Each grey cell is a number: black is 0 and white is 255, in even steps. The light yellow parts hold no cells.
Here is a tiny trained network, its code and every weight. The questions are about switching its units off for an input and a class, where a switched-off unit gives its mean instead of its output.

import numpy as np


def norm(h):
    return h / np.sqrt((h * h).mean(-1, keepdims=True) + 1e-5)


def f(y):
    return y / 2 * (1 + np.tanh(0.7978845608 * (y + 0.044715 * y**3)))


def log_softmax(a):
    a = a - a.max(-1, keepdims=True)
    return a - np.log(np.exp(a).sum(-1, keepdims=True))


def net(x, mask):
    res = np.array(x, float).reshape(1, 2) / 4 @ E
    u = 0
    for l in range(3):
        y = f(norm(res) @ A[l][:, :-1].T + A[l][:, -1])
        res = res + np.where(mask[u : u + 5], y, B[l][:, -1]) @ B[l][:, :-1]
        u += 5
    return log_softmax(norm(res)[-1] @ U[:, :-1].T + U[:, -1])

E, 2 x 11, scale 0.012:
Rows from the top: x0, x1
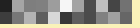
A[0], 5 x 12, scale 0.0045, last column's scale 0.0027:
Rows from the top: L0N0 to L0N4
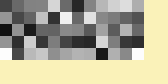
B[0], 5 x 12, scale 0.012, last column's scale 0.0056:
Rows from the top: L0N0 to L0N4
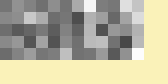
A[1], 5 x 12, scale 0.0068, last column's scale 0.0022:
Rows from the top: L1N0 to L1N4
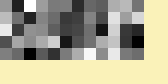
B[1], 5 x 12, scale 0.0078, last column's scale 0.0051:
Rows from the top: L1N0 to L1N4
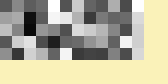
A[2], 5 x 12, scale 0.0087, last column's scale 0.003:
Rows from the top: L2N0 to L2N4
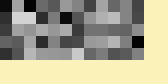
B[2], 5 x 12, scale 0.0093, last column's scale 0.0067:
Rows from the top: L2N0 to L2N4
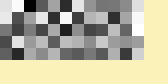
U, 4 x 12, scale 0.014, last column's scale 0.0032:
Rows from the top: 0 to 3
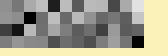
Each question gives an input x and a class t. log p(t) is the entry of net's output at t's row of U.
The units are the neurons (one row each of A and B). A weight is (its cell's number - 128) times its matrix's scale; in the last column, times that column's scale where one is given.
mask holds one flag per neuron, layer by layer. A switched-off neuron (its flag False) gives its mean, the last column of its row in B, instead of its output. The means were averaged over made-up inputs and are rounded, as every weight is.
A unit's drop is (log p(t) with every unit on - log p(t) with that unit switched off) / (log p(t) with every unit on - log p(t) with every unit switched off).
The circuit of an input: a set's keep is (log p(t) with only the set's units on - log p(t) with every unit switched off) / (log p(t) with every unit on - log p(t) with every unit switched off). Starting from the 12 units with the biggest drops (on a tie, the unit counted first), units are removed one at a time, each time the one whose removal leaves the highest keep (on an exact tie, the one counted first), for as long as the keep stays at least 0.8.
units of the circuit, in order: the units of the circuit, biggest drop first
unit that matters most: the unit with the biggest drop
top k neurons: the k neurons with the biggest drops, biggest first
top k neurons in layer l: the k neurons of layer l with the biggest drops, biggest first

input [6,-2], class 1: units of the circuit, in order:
[L2N0]
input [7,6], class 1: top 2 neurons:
[L2N0 L0N1]
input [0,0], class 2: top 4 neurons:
[L1N3 L1N1 L1N2 L2N4]
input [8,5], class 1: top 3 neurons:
[L2N0 L1N4 L0N1]
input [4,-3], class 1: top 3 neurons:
[L0N0 L1N4 L2N1]
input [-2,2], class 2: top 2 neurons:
[L1N4 L0N1]
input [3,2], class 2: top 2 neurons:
[L0N2 L0N4]
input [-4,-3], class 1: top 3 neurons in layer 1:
[L1N0 L1N3 L1N4]
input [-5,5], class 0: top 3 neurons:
[L1N3 L0N2 L0N3]
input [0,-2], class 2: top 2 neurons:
[L0N0 L1N3]
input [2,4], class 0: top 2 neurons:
[L1N1 L2N1]
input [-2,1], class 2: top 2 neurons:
[L0N1 L1N4]
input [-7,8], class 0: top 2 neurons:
[L1N3 L2N1]
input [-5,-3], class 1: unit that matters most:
L1N0
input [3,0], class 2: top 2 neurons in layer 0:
[L0N2 L0N4]
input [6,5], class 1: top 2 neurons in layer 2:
[L2N0 L2N2]
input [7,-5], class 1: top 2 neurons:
[L2N0 L2N1]
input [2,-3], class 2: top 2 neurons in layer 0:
[L0N0 L0N3]
